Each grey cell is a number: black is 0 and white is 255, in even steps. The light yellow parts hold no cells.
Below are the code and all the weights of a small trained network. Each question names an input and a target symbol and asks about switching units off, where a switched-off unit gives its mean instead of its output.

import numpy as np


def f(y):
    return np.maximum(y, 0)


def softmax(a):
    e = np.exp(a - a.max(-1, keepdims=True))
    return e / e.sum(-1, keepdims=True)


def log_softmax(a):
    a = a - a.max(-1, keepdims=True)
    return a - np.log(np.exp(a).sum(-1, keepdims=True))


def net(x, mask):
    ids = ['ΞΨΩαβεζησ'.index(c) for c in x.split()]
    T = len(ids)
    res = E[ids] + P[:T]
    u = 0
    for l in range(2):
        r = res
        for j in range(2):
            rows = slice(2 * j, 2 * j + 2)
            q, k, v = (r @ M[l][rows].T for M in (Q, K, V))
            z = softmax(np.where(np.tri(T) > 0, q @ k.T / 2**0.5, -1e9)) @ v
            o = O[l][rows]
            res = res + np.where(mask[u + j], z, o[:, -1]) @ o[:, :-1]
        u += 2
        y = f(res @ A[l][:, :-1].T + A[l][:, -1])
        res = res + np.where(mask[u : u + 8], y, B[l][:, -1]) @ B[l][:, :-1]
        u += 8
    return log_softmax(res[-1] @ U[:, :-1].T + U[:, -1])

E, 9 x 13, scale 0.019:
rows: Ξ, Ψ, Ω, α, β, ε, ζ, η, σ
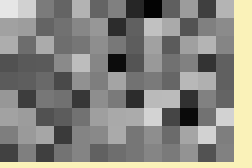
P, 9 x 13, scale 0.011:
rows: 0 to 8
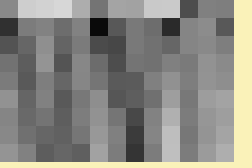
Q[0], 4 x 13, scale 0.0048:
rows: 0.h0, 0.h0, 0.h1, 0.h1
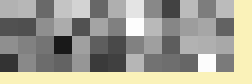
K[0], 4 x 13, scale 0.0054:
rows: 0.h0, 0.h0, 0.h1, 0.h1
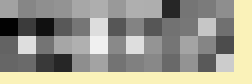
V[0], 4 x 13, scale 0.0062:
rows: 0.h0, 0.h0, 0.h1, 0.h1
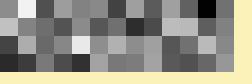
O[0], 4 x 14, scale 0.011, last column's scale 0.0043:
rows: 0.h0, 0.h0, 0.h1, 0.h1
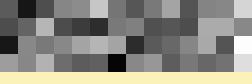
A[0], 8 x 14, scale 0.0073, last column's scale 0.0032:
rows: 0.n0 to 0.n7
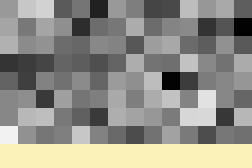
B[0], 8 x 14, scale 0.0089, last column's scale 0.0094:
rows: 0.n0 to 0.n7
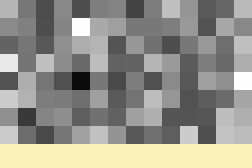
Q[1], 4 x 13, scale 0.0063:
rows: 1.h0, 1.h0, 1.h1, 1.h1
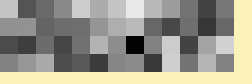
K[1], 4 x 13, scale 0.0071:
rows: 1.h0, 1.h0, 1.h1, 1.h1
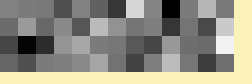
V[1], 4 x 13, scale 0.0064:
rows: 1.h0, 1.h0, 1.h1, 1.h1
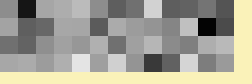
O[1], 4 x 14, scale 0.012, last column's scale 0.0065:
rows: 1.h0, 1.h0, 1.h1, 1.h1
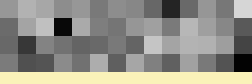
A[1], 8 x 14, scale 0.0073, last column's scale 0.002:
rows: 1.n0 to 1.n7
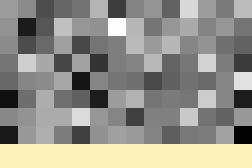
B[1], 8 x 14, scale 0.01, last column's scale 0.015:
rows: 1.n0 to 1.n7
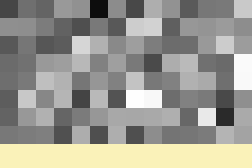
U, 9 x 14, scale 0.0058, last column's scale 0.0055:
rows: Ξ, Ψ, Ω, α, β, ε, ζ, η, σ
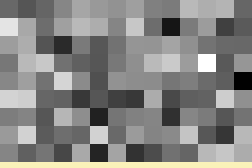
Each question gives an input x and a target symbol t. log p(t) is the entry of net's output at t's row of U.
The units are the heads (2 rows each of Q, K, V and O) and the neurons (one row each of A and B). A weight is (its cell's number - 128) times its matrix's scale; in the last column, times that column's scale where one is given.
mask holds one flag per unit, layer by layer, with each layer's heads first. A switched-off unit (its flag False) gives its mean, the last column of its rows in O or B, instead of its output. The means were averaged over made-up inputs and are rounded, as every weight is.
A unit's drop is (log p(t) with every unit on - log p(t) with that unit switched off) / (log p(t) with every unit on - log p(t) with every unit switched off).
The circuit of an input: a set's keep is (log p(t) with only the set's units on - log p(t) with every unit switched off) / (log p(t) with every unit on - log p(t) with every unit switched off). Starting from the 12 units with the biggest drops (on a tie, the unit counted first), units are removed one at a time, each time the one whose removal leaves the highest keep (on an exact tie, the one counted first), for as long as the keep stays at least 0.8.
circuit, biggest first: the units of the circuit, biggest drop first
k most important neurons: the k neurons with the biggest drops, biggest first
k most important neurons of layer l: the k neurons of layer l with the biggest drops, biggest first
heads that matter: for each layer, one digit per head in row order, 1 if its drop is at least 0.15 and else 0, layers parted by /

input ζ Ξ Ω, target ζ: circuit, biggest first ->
(1.h1, 1.n0, 0.h0, 0.n7)
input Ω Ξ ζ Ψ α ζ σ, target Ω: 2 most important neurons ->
(0.n3, 0.n0)
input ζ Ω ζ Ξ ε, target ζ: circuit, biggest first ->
(1.h1, 1.n0, 0.n7, 0.n4)
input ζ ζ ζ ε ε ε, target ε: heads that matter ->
01 / 00
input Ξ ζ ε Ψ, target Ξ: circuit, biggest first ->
(1.h0, 0.h1, 1.n2, 1.h1)
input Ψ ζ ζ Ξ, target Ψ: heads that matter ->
10 / 11
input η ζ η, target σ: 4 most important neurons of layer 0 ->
(0.n6, 0.n0, 0.n4, 0.n5)
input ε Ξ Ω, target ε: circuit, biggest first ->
(0.n0, 0.h0, 1.n3, 1.h0)
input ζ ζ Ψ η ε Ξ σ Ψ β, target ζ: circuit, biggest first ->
(1.h1, 1.n0, 0.n7)
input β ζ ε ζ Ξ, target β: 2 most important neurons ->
(0.n6, 1.n4)
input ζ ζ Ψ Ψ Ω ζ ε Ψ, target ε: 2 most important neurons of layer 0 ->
(0.n4, 0.n7)
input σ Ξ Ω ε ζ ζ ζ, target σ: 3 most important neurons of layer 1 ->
(1.n7, 1.n3, 1.n5)
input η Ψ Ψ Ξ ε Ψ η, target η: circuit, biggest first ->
(1.h1, 0.n0, 1.h0, 0.h1)
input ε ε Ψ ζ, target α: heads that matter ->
00 / 11
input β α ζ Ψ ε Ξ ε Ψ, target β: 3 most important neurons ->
(0.n6, 0.n0, 1.n4)
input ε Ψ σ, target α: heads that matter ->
01 / 11
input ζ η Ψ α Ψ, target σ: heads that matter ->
10 / 01
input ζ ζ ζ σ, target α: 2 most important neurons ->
(1.n6, 0.n4)
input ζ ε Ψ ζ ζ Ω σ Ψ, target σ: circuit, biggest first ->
(1.h1, 1.n4)
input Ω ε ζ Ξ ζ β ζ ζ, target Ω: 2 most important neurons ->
(0.n4, 0.n0)
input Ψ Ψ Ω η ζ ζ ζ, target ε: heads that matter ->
10 / 11
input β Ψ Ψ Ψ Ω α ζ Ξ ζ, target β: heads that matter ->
10 / 11
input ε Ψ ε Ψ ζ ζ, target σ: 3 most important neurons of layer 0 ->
(0.n4, 0.n1, 0.n5)
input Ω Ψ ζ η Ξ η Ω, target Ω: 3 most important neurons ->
(0.n0, 1.n0, 0.n7)
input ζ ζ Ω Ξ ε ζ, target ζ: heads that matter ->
10 / 01
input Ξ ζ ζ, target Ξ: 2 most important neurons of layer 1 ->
(1.n2, 1.n4)
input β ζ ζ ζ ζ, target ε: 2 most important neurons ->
(1.n3, 1.n6)
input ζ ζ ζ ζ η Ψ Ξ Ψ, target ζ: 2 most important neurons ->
(1.n0, 0.n7)
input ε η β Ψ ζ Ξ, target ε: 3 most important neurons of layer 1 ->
(1.n3, 1.n6, 1.n0)
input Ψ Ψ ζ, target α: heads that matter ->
00 / 01
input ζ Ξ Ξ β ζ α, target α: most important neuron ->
(1.n4)
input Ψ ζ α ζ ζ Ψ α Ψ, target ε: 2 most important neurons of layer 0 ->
(0.n7, 0.n5)
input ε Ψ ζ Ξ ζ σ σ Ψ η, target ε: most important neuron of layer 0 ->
(0.n0)
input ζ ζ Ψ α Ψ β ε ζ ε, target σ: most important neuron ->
(0.n1)
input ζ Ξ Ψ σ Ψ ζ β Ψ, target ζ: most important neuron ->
(0.n7)
